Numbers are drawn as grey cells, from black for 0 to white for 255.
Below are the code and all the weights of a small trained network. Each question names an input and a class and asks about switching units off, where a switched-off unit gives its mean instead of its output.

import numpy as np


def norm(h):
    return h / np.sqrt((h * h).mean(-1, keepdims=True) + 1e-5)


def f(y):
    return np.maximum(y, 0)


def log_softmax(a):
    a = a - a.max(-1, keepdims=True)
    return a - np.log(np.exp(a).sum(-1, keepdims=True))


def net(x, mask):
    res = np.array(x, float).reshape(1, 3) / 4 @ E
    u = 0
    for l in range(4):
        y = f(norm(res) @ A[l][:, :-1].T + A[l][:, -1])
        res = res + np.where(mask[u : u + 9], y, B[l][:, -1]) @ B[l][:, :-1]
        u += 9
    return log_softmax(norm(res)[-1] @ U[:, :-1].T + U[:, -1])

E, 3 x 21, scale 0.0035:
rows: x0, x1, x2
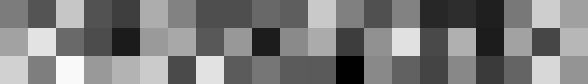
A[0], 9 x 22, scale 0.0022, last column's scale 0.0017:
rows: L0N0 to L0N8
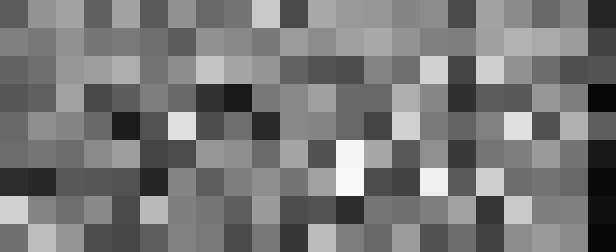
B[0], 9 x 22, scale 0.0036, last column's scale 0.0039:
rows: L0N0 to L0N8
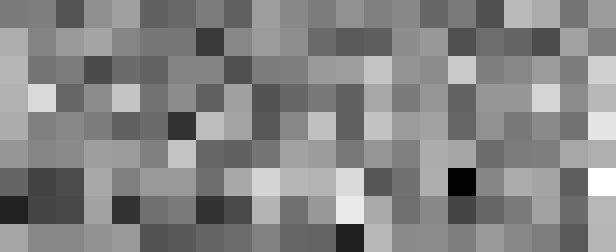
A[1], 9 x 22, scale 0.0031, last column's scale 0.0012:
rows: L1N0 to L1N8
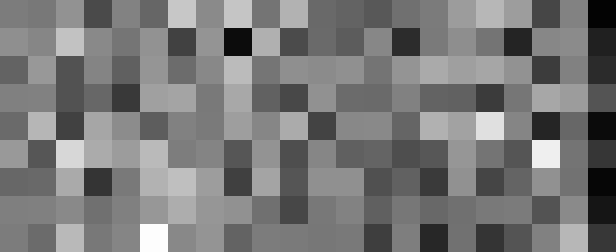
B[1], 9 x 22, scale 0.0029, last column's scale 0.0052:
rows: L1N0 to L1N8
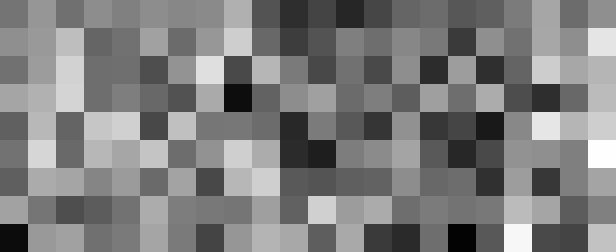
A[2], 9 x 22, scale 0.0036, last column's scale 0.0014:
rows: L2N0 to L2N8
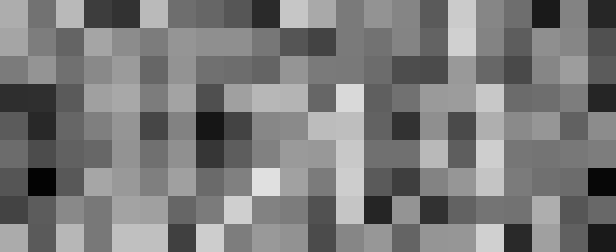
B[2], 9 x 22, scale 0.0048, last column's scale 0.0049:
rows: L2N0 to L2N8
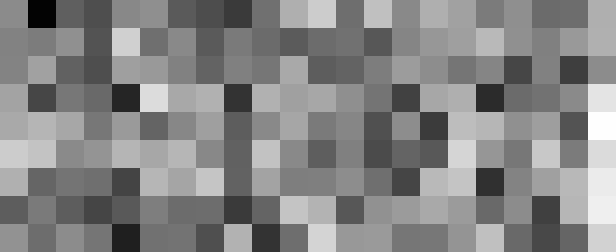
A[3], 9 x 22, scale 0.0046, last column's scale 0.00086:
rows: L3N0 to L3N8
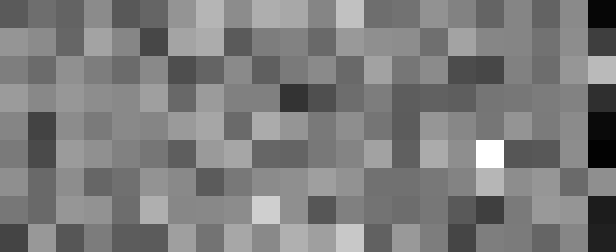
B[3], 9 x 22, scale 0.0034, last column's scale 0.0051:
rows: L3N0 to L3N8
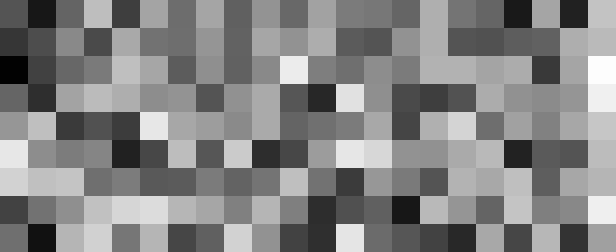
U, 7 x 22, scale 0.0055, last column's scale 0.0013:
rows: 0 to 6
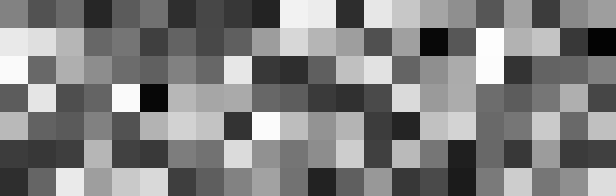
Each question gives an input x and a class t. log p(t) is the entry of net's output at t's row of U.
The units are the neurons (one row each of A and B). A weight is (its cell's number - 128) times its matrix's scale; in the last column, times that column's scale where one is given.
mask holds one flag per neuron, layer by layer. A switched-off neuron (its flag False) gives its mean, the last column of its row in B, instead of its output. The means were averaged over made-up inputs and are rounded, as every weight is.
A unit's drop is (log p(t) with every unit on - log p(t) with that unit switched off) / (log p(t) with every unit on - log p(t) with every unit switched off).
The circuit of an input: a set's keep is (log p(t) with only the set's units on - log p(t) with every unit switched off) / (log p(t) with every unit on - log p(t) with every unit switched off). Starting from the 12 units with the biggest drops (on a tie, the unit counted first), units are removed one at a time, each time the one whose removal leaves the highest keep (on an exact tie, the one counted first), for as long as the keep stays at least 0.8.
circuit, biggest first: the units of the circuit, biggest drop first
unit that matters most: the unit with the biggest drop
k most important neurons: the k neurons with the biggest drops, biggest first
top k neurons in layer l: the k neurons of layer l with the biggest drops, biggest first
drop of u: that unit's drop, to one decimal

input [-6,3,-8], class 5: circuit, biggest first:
[L1N4, L3N8]
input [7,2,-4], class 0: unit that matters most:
L0N4
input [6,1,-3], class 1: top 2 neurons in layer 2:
[L2N7, L2N3]
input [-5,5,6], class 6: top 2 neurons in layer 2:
[L2N7, L2N8]
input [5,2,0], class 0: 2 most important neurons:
[L0N4, L1N4]
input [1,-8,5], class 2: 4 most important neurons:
[L2N8, L3N5, L1N4, L0N2]
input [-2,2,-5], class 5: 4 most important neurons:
[L1N4, L1N2, L0N7, L0N4]
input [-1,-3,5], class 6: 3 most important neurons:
[L1N5, L0N4, L0N8]
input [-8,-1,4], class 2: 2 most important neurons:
[L2N8, L3N5]
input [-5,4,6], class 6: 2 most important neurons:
[L0N4, L0N7]
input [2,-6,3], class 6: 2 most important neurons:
[L1N5, L0N4]
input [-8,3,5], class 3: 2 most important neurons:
[L1N4, L0N4]
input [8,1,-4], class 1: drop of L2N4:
0.2
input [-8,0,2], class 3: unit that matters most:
L1N4
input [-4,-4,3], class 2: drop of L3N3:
0.0
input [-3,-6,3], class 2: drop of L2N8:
0.1
